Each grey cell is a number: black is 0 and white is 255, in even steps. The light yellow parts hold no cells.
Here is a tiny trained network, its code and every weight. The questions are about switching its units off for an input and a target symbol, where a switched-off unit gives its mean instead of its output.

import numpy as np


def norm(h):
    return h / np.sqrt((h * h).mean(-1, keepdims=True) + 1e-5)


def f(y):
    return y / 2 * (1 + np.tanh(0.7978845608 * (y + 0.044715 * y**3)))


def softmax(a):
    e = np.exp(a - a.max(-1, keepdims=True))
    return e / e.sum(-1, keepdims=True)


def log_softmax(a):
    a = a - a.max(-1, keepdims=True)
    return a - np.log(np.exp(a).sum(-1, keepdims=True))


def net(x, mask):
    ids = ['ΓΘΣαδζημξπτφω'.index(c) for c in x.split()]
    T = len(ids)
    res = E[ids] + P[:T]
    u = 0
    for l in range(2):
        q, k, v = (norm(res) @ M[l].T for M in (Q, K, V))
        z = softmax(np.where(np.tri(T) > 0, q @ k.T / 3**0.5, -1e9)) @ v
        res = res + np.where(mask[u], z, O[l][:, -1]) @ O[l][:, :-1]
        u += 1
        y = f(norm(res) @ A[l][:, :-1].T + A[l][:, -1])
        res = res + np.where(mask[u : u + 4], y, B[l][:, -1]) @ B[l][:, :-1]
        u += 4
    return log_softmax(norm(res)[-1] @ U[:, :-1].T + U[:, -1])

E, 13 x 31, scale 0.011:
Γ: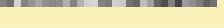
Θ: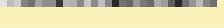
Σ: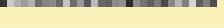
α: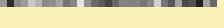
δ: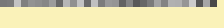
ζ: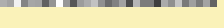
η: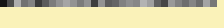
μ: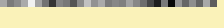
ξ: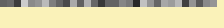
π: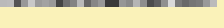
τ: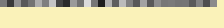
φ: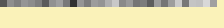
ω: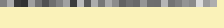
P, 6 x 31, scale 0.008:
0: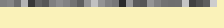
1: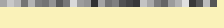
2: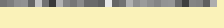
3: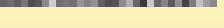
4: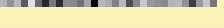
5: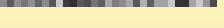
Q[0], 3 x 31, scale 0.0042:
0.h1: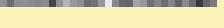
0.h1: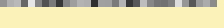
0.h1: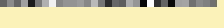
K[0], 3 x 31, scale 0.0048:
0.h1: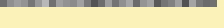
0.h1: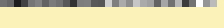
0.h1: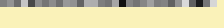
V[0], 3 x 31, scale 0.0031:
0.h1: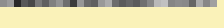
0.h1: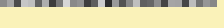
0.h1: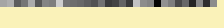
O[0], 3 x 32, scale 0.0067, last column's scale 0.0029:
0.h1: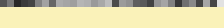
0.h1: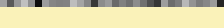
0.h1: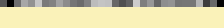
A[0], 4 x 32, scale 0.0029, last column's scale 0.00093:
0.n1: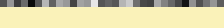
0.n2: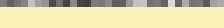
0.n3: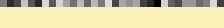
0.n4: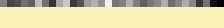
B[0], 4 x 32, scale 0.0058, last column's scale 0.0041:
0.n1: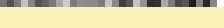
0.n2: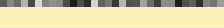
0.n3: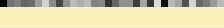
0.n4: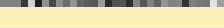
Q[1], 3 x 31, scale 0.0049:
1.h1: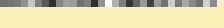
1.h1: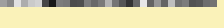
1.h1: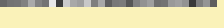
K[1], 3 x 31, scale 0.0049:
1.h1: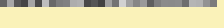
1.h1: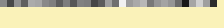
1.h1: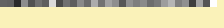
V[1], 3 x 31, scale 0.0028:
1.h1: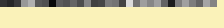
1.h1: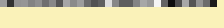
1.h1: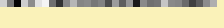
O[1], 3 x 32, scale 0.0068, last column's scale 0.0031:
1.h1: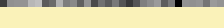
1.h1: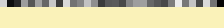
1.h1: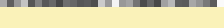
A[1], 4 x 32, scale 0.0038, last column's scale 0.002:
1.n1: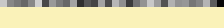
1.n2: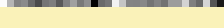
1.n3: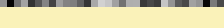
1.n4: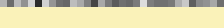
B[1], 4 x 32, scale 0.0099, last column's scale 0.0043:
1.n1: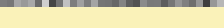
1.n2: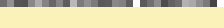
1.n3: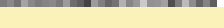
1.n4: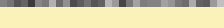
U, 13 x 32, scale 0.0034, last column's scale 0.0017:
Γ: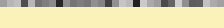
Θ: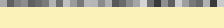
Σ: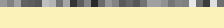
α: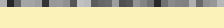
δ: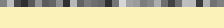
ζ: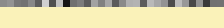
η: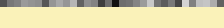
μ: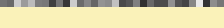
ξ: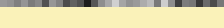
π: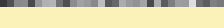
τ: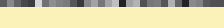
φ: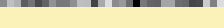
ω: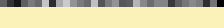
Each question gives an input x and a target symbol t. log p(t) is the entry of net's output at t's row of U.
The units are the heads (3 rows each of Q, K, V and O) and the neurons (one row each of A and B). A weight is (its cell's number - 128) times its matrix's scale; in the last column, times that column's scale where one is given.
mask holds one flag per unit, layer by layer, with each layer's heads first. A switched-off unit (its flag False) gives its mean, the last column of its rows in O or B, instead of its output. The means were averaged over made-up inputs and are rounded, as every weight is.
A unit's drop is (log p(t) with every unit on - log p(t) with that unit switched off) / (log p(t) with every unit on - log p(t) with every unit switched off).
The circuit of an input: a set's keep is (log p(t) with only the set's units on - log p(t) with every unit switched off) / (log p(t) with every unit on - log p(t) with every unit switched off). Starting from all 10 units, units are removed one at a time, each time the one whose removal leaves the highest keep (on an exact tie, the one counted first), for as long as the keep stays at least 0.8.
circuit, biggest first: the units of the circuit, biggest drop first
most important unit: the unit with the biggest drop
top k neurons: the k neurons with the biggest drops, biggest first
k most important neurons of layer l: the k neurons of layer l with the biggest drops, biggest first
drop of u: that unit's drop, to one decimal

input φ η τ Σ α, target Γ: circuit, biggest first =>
(0.h1 1.n1 1.n2)
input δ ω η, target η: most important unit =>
1.h1
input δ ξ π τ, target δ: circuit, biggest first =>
(0.h1 1.n2)
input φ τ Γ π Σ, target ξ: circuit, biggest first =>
(0.h1 1.h1 1.n3)
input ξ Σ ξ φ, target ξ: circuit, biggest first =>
(1.n3 1.h1)
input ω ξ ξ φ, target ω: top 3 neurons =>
(0.n1 1.n3 0.n4)
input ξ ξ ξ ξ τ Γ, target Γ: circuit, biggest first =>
(0.h1 1.h1 1.n2)
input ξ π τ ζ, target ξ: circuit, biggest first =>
(1.h1 1.n3)
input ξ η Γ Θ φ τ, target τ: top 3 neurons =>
(1.n3 0.n1 1.n1)
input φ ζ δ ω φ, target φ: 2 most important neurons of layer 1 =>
(1.n2 1.n3)
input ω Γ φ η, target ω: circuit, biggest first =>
(0.h1 0.n1)
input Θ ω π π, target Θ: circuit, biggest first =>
(1.h1 0.n1)
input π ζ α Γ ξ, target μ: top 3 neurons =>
(1.n1 1.n3 1.n2)
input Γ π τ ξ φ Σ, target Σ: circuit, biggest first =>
(0.h1 1.h1 1.n4 1.n2)
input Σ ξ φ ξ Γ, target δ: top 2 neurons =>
(1.n2 0.n1)
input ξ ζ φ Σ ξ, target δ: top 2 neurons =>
(1.n2 0.n1)
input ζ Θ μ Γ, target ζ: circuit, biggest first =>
(1.h1)
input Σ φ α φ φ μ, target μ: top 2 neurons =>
(1.n3 0.n3)
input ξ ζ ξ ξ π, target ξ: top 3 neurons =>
(0.n2 1.n3 1.n4)
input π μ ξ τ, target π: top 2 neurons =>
(0.n3 1.n3)
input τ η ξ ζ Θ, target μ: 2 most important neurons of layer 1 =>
(1.n1 1.n3)
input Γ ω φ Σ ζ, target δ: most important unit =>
0.h1
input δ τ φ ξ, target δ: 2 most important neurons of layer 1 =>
(1.n2 1.n1)
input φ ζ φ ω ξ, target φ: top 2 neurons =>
(1.n2 1.n3)
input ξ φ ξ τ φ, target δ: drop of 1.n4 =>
0.0
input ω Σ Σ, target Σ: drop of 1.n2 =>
0.1
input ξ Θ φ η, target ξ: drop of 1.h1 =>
0.4
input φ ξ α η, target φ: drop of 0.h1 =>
0.4
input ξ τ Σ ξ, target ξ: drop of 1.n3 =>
0.3
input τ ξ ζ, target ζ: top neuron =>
(0.n1)
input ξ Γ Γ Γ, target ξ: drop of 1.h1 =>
0.4
